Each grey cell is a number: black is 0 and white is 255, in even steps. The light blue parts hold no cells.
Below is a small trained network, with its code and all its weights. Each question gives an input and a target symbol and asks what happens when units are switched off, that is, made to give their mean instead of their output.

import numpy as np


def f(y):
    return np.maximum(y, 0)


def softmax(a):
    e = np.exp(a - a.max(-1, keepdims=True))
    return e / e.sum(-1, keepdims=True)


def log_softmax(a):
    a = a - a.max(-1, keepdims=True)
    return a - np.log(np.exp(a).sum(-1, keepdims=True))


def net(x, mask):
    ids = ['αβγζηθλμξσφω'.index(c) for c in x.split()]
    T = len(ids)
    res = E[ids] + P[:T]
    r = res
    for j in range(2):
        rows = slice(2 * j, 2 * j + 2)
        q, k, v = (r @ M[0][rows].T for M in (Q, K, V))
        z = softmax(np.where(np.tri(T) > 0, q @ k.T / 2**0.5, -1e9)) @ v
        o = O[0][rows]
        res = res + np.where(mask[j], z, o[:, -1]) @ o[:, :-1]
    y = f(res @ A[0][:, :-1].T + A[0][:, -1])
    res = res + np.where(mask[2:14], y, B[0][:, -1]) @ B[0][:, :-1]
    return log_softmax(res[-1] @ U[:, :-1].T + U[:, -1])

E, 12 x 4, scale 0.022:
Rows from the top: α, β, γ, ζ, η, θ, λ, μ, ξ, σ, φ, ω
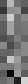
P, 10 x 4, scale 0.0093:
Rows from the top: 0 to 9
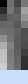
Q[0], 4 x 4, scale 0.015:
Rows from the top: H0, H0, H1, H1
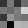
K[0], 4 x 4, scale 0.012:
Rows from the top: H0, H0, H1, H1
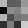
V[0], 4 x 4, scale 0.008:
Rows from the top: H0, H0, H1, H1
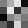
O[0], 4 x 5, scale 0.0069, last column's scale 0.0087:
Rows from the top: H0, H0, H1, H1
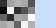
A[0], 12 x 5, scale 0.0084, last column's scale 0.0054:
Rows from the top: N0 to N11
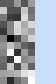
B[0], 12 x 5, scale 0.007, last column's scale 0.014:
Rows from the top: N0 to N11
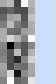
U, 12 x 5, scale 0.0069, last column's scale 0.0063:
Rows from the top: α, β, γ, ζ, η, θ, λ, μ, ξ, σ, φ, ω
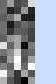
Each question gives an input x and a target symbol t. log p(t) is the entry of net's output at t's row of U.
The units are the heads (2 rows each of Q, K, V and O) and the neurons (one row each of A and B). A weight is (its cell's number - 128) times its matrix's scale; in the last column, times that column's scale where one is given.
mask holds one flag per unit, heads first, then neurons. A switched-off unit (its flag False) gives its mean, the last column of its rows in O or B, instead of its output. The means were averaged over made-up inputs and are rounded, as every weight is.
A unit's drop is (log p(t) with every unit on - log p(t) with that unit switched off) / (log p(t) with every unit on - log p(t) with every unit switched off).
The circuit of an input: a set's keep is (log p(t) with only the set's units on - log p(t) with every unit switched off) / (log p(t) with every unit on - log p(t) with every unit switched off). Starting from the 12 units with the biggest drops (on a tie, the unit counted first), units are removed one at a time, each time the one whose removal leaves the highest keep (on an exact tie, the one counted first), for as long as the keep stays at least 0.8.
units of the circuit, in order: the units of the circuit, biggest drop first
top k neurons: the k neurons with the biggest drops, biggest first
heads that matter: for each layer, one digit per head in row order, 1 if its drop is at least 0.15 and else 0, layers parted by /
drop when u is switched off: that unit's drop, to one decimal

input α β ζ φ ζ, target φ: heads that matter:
11
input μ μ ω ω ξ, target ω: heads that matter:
10
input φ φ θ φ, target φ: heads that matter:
10
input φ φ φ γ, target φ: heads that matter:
11
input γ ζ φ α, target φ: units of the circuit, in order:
(H1)
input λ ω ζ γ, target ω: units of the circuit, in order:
(H0, N5, H1)
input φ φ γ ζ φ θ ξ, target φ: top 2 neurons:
(N10, N2)
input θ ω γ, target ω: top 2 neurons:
(N5, N9)
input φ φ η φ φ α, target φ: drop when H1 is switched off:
0.4
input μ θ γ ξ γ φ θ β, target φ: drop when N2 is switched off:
0.1
